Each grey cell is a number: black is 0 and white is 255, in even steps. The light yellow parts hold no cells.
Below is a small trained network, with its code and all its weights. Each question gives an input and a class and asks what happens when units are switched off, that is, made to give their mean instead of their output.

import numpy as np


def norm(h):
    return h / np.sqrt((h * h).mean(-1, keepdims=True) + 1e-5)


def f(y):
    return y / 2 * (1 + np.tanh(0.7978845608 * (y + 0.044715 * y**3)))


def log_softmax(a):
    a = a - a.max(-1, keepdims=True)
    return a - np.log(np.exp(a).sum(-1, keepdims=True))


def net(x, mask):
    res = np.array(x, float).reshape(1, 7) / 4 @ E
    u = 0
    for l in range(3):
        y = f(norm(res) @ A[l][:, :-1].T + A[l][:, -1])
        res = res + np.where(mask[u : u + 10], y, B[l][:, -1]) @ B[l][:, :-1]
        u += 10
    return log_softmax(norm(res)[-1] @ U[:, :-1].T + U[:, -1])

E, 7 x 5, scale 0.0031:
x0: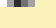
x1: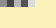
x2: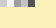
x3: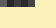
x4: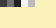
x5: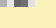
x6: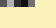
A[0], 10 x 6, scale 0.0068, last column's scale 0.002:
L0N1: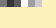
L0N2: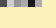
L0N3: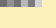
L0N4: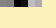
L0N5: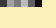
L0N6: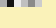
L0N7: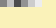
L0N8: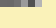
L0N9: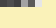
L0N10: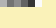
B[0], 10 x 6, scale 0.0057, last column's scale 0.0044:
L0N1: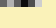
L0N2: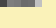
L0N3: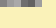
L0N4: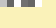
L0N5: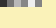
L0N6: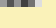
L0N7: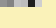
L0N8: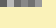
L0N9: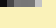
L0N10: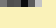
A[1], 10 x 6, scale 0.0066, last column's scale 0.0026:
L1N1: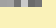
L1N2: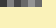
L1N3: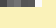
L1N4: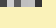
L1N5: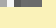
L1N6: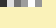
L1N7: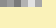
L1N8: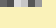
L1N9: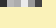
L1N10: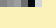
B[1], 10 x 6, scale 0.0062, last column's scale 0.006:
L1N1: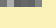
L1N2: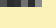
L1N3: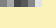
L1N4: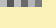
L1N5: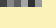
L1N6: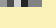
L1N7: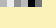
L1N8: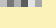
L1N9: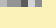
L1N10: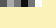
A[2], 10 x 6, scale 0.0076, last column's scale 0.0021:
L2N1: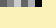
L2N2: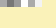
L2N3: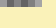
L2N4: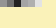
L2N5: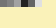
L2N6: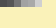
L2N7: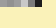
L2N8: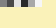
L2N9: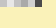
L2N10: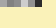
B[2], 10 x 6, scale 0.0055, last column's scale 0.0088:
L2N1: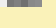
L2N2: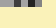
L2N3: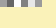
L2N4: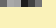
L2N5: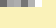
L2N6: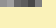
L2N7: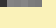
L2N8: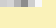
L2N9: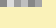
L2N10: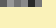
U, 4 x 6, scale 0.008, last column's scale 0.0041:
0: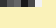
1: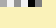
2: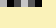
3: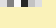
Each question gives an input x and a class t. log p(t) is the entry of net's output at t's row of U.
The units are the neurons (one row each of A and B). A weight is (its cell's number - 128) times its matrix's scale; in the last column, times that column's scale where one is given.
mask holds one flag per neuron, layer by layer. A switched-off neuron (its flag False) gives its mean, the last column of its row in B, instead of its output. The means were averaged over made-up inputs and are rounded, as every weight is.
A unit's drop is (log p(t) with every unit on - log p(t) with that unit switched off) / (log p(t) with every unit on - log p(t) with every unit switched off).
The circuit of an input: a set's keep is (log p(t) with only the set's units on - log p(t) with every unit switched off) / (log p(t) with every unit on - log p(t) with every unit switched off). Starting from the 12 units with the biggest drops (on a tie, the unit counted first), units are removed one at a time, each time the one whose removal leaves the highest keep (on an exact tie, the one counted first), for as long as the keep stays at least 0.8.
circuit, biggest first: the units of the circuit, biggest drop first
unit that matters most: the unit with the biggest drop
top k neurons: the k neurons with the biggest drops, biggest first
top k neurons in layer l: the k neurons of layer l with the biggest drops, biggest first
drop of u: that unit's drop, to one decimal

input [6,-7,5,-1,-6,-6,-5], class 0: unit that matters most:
L0N4
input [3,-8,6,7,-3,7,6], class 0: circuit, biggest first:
L2N8; L1N5
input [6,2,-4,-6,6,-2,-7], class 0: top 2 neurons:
L0N1; L0N4
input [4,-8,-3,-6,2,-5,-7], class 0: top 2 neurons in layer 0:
L0N1; L0N4
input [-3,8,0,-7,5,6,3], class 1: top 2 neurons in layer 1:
L1N7; L1N10
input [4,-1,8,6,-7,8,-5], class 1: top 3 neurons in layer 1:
L1N5; L1N8; L1N6
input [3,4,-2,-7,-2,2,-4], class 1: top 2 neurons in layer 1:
L1N10; L1N7
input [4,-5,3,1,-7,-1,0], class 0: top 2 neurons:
L0N4; L2N8
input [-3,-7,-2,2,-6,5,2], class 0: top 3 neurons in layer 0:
L0N6; L0N2; L0N7
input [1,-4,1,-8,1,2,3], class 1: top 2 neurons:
L0N9; L0N7
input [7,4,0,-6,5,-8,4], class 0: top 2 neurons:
L0N1; L2N8
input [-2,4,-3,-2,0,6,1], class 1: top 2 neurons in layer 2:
L2N9; L2N2
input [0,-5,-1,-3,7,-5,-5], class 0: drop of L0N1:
1.3
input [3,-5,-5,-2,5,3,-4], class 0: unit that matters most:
L0N1
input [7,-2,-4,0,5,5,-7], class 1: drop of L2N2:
0.0
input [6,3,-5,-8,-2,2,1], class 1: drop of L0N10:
0.1
